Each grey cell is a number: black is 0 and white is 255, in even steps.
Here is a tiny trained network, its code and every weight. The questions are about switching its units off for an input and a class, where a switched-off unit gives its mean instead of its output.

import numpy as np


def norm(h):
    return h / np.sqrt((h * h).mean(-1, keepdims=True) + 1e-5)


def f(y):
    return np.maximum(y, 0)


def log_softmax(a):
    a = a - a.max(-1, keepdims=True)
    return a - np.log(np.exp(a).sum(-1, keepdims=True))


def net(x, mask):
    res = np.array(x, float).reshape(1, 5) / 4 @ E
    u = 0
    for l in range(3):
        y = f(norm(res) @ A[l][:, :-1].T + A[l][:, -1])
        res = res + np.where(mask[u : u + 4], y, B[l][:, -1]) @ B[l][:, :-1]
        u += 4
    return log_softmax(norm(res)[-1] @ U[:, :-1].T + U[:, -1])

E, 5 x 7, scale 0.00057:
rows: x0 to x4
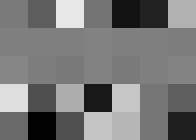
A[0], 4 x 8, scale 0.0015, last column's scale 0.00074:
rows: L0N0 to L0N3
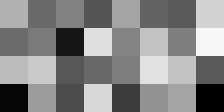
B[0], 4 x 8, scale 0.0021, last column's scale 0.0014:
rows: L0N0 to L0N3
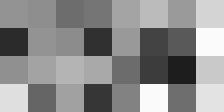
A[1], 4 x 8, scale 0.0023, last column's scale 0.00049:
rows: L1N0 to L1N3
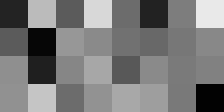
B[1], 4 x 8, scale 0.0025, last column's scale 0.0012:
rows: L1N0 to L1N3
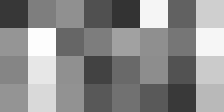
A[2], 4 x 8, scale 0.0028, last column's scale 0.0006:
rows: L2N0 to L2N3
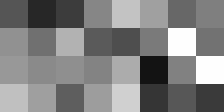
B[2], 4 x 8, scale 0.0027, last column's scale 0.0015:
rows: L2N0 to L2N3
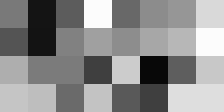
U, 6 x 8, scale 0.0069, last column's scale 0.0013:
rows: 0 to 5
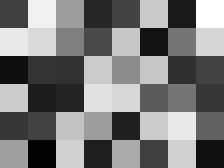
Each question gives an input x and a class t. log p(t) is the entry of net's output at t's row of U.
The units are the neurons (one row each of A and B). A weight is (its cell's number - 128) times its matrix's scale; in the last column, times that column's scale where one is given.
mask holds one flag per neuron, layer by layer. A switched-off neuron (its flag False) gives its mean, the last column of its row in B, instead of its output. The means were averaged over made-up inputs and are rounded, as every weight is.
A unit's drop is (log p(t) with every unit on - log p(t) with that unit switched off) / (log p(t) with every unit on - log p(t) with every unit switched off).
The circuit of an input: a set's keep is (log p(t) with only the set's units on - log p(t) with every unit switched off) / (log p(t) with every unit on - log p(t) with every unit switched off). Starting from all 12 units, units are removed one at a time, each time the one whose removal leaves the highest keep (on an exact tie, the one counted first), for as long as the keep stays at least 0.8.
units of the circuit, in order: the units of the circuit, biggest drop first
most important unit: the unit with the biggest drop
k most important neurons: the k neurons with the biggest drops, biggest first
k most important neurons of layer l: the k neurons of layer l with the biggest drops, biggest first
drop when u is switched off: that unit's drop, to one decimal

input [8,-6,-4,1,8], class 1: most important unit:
L1N1
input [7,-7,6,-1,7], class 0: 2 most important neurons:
[L1N0 L0N3]
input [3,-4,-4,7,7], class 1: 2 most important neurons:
[L1N1 L1N2]
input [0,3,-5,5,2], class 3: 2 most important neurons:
[L0N0 L2N0]
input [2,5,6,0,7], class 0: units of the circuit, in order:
[L1N1 L1N2]
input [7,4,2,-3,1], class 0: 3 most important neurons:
[L1N2 L1N1 L2N0]
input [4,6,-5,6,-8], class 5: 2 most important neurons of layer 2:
[L2N1 L2N2]
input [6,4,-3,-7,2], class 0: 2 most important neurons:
[L1N2 L1N1]
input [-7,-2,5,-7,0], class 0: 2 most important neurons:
[L1N3 L2N1]
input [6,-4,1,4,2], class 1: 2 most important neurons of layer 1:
[L1N1 L1N0]
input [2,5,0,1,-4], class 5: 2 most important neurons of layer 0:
[L0N1 L0N3]
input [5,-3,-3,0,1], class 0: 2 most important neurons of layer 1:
[L1N1 L1N0]
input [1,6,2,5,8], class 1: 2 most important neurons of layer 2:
[L2N1 L2N3]
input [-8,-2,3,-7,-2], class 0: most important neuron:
[L1N3]
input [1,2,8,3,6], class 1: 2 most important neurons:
[L1N1 L1N2]
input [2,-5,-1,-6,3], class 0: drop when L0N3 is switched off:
0.1
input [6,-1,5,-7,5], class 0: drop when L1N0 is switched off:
0.0
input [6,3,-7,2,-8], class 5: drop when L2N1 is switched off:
0.3
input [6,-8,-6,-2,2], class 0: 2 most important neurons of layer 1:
[L1N1 L1N2]
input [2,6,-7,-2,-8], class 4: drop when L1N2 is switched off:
0.1
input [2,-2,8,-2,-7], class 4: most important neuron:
[L2N1]
